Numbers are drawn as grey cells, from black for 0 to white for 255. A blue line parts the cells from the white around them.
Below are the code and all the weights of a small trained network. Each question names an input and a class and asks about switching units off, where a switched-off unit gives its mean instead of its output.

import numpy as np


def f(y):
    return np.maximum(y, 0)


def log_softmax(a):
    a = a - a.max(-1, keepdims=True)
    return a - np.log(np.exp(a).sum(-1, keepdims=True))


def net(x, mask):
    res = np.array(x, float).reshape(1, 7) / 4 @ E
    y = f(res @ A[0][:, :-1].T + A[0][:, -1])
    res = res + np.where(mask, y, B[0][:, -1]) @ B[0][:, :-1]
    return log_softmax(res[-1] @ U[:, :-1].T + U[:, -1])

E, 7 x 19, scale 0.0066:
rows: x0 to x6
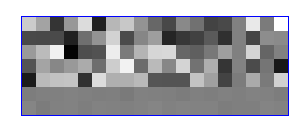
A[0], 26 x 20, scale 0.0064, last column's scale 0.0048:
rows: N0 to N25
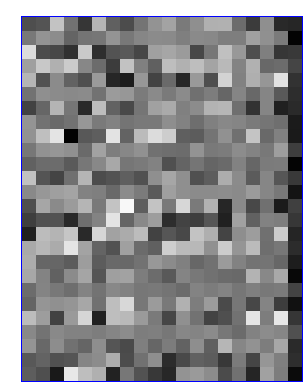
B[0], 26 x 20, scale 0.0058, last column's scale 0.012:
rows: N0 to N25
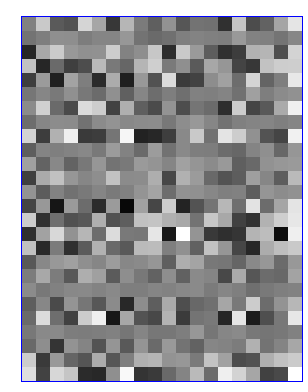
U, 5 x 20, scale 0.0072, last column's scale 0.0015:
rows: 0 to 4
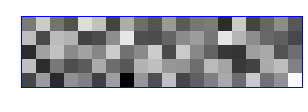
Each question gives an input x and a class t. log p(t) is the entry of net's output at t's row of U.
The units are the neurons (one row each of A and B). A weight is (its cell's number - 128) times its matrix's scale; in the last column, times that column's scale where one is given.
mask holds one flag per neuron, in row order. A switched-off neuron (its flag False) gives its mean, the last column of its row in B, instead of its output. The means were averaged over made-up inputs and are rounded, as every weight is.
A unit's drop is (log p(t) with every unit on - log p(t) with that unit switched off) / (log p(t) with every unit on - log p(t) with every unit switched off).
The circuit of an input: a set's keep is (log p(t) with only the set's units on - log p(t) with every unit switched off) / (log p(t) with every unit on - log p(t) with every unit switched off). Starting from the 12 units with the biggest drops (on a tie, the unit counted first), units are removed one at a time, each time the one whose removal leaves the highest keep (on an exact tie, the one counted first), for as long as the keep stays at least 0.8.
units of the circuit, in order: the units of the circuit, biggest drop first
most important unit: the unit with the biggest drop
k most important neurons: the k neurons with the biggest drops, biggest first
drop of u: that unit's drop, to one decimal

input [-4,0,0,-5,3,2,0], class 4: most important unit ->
N4
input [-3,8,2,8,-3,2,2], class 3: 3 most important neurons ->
[N14; N24; N4]
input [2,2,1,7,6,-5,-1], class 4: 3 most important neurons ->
[N13; N20; N2]
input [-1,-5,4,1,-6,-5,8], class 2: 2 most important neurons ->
[N2; N25]
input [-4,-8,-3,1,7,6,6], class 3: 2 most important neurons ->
[N3; N16]
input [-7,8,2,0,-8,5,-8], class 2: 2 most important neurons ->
[N2; N11]
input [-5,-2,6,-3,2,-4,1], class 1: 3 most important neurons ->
[N8; N21; N18]
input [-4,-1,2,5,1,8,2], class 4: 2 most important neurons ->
[N13; N21]
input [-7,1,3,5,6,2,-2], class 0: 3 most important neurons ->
[N6; N0; N2]
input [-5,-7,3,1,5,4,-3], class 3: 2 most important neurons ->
[N3; N16]
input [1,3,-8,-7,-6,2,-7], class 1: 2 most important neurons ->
[N25; N13]
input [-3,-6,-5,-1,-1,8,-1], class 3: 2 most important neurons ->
[N8; N16]
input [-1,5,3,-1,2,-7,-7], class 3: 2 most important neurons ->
[N25; N14]
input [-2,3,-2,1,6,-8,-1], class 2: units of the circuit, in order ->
[N15]
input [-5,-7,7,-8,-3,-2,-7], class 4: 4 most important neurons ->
[N4; N25; N23; N14]
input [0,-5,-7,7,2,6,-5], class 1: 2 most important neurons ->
[N25; N4]
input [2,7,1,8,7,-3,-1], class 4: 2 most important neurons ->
[N13; N20]
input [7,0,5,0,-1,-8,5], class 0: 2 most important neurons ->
[N21; N25]
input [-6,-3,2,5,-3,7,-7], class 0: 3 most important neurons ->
[N6; N0; N4]
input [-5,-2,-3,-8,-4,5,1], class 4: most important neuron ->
[N4]
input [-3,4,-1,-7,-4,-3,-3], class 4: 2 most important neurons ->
[N4; N15]
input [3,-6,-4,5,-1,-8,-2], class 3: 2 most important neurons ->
[N16; N3]
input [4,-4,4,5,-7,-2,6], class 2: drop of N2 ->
0.7
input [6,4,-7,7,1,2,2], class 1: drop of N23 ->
0.1
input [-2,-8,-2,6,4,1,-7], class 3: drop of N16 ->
0.2
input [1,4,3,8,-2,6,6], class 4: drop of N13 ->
0.3
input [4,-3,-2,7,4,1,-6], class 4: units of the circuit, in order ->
[N13]
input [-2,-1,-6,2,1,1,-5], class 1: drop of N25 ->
0.2
